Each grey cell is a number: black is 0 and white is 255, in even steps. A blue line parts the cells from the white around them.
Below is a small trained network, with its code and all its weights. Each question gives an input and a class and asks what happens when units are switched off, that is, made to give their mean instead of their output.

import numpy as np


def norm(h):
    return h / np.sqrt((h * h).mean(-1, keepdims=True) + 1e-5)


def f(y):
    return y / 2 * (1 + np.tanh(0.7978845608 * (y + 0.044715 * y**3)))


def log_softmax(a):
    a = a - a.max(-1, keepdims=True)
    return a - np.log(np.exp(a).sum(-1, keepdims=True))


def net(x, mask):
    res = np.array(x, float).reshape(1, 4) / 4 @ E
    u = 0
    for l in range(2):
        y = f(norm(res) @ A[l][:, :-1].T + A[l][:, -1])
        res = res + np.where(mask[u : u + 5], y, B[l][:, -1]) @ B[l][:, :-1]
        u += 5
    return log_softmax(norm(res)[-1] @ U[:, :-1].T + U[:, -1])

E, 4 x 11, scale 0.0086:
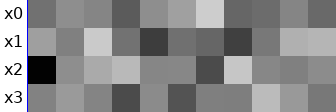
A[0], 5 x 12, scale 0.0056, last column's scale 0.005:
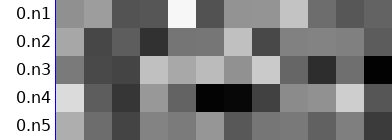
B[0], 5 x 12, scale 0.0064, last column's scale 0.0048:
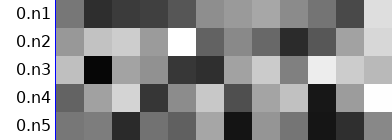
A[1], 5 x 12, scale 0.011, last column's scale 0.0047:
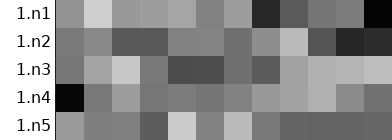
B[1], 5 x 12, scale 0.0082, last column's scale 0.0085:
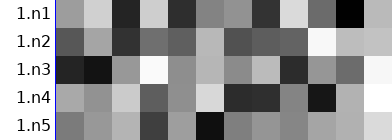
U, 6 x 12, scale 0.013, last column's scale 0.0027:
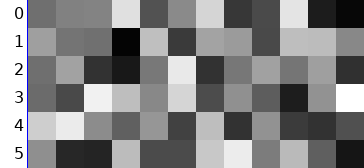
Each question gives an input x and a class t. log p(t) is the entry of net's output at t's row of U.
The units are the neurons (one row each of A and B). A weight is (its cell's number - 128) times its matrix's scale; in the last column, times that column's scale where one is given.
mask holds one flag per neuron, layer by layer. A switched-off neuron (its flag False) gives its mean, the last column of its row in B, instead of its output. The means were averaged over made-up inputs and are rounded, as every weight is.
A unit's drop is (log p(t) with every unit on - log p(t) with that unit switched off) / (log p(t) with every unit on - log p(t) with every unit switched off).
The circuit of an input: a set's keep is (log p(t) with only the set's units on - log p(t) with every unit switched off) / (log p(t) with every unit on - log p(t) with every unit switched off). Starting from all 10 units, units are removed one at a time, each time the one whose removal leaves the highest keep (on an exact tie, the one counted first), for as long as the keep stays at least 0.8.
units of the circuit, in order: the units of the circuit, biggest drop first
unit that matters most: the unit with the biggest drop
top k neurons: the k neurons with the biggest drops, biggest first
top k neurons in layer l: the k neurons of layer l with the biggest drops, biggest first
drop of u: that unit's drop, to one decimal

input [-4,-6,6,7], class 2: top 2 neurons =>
(1.n3; 1.n2)
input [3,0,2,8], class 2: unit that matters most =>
0.n1
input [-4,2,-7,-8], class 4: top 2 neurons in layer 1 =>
(1.n3; 1.n4)
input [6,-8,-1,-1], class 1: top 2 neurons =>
(1.n5; 1.n3)
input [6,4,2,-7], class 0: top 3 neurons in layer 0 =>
(0.n4; 0.n3; 0.n1)
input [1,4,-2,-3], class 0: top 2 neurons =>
(1.n1; 1.n4)
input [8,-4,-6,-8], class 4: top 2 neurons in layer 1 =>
(1.n1; 1.n3)
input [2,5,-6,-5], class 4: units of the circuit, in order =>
(0.n2; 1.n1)
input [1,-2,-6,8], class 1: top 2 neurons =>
(0.n1; 1.n5)
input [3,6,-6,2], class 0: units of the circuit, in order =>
(1.n3; 1.n4)
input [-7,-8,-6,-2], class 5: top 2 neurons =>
(1.n4; 0.n3)
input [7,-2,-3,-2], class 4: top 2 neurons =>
(1.n1; 0.n2)
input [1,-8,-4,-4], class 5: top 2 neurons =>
(0.n3; 1.n4)
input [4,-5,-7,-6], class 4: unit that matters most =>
0.n2
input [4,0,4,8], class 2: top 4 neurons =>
(0.n1; 1.n2; 0.n3; 0.n2)
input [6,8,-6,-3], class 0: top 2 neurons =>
(1.n3; 1.n4)
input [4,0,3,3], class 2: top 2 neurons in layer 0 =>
(0.n3; 0.n2)
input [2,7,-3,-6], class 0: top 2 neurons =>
(1.n1; 1.n4)
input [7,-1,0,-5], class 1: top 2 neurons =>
(1.n5; 0.n3)
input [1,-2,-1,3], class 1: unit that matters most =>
0.n1
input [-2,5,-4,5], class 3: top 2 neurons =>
(0.n4; 1.n3)
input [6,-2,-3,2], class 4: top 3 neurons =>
(0.n2; 1.n1; 0.n3)
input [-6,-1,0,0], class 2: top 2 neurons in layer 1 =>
(1.n3; 1.n2)
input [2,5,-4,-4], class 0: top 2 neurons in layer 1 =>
(1.n1; 1.n4)
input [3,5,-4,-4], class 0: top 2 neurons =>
(1.n4; 0.n1)
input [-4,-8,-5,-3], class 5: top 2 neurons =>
(0.n3; 1.n4)
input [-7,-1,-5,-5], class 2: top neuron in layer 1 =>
(1.n3)
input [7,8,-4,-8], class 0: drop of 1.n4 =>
0.1
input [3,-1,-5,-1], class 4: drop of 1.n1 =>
0.4
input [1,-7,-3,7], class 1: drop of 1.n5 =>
0.2
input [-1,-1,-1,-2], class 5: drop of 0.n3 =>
0.4
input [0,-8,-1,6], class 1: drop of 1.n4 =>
0.3
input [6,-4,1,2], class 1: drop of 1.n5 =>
0.2
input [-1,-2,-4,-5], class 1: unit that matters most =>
0.n3
